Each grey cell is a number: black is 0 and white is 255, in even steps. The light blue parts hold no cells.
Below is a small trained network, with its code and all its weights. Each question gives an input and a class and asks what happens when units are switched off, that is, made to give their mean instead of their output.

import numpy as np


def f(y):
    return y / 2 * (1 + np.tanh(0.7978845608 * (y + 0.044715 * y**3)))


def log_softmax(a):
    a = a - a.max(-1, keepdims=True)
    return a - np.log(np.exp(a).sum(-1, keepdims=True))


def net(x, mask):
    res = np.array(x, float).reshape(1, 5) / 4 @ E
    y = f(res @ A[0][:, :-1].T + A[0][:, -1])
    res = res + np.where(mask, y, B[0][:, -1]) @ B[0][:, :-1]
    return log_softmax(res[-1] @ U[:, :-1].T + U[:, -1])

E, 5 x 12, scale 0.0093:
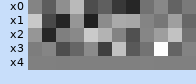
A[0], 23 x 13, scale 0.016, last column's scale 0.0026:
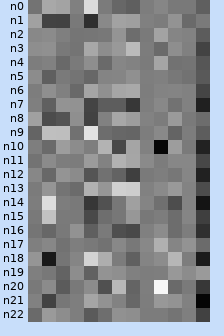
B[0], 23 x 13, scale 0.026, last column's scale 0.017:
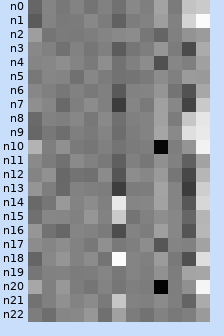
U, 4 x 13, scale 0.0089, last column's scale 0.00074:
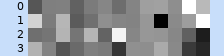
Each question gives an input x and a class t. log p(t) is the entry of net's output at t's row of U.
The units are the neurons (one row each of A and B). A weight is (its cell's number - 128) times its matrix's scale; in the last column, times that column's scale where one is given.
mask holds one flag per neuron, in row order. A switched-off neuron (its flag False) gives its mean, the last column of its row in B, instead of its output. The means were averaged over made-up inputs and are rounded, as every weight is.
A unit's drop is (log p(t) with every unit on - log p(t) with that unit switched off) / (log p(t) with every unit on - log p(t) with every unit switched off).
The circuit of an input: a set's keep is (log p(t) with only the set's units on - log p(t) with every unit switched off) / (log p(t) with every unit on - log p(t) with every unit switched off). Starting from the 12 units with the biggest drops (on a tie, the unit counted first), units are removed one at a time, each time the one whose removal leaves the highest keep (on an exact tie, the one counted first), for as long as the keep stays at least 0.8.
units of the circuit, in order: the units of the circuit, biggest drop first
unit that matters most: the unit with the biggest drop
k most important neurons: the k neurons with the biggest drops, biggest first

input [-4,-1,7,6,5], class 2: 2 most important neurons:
(n18, n10)
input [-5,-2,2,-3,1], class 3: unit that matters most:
n20
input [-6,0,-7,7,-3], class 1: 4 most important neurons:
(n20, n18, n4, n17)
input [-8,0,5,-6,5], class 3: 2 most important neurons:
(n13, n20)
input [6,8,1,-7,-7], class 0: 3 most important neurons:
(n1, n8, n20)
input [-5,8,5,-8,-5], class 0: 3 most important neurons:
(n1, n8, n20)
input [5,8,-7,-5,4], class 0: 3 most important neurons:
(n1, n8, n18)
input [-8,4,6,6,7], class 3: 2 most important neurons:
(n13, n10)
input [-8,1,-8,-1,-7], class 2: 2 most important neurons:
(n14, n15)
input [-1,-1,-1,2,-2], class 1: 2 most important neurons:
(n1, n18)
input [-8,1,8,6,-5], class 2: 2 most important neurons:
(n18, n21)
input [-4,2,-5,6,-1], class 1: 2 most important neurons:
(n20, n18)
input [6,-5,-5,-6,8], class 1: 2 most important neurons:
(n10, n1)
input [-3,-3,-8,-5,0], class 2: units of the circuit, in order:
(n14)
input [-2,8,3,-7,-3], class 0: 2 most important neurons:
(n1, n8)
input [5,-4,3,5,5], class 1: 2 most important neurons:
(n20, n1)
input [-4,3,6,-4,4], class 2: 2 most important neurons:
(n18, n20)
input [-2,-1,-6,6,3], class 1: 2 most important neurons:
(n20, n18)
